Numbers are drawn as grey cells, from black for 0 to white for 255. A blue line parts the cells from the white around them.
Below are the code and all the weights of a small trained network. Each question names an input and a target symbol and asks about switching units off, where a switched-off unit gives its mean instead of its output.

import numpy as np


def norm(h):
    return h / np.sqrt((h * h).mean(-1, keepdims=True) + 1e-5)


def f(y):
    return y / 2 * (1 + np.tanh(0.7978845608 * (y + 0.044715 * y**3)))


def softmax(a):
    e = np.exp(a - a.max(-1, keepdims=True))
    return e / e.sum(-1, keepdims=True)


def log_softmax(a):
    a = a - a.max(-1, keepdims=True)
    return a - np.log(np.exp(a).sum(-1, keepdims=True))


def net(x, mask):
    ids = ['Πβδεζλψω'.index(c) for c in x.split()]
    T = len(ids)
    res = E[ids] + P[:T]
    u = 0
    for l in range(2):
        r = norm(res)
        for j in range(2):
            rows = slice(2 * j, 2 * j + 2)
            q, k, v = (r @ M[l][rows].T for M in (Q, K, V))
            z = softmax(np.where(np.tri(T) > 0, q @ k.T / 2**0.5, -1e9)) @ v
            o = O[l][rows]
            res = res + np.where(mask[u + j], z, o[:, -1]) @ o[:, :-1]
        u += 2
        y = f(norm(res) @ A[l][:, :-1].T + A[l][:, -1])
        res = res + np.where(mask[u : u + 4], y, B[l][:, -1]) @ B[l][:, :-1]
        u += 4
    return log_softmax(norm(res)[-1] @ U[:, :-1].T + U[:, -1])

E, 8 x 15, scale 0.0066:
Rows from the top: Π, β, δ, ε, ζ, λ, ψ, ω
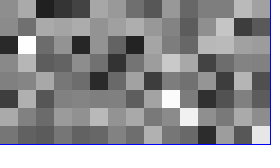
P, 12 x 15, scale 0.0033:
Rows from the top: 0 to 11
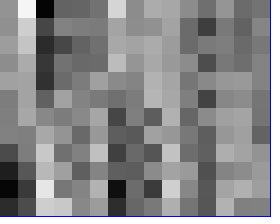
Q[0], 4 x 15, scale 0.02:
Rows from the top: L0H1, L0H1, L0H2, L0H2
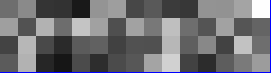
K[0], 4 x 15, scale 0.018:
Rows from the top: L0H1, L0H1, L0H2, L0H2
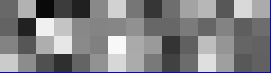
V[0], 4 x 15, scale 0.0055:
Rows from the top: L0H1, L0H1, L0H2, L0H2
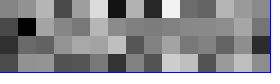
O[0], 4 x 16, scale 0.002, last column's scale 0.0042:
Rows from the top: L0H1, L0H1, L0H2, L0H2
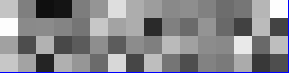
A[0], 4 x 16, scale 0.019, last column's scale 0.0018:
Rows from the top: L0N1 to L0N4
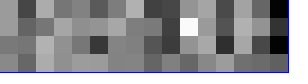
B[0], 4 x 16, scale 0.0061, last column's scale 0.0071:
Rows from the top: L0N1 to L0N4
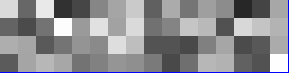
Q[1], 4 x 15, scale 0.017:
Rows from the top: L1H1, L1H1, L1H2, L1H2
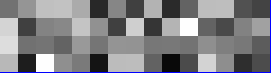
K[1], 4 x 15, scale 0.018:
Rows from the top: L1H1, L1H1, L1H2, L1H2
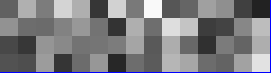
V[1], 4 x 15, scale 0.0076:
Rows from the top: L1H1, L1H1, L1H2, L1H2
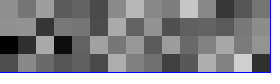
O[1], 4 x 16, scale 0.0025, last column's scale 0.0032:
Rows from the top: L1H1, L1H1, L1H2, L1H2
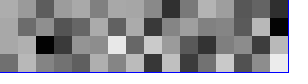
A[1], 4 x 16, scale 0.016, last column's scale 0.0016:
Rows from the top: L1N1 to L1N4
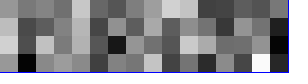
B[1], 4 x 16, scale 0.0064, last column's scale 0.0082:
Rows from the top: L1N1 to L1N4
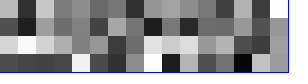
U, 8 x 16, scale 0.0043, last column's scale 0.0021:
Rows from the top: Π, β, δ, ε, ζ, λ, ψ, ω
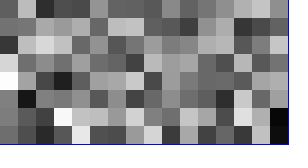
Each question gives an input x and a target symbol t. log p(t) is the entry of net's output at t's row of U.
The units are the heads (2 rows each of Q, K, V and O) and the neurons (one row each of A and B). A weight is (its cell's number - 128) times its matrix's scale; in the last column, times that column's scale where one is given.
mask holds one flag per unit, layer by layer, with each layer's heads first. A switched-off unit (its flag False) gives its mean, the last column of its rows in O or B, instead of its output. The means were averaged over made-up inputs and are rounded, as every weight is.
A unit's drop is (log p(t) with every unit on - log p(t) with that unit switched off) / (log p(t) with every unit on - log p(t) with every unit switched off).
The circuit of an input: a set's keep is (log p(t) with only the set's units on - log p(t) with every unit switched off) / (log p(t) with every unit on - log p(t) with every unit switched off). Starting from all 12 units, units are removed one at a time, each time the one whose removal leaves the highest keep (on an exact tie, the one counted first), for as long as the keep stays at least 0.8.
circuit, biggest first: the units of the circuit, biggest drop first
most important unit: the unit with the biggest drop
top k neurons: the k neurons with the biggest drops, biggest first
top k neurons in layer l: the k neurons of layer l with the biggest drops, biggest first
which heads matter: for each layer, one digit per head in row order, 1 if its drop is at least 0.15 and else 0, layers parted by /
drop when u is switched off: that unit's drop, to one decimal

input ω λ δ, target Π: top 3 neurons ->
(L0N4; L1N1; L1N3)
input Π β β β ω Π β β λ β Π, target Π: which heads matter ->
00 / 00
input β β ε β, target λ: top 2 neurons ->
(L0N4; L1N2)
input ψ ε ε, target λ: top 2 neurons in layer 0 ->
(L0N2; L0N4)
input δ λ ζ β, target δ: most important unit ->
L0H1
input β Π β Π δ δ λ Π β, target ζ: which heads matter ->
11 / 01
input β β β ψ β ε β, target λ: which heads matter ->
11 / 01
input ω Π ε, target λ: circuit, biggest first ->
(L0N4; L1N1)
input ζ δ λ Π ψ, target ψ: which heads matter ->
00 / 00
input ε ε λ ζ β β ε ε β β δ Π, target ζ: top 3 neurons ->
(L0N4; L0N2; L1N1)
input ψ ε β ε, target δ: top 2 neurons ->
(L1N3; L0N1)
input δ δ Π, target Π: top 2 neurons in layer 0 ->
(L0N1; L0N3)
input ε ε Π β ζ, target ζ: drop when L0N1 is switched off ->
0.1
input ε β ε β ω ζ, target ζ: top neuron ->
(L0N3)
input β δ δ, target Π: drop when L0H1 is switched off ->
-0.2
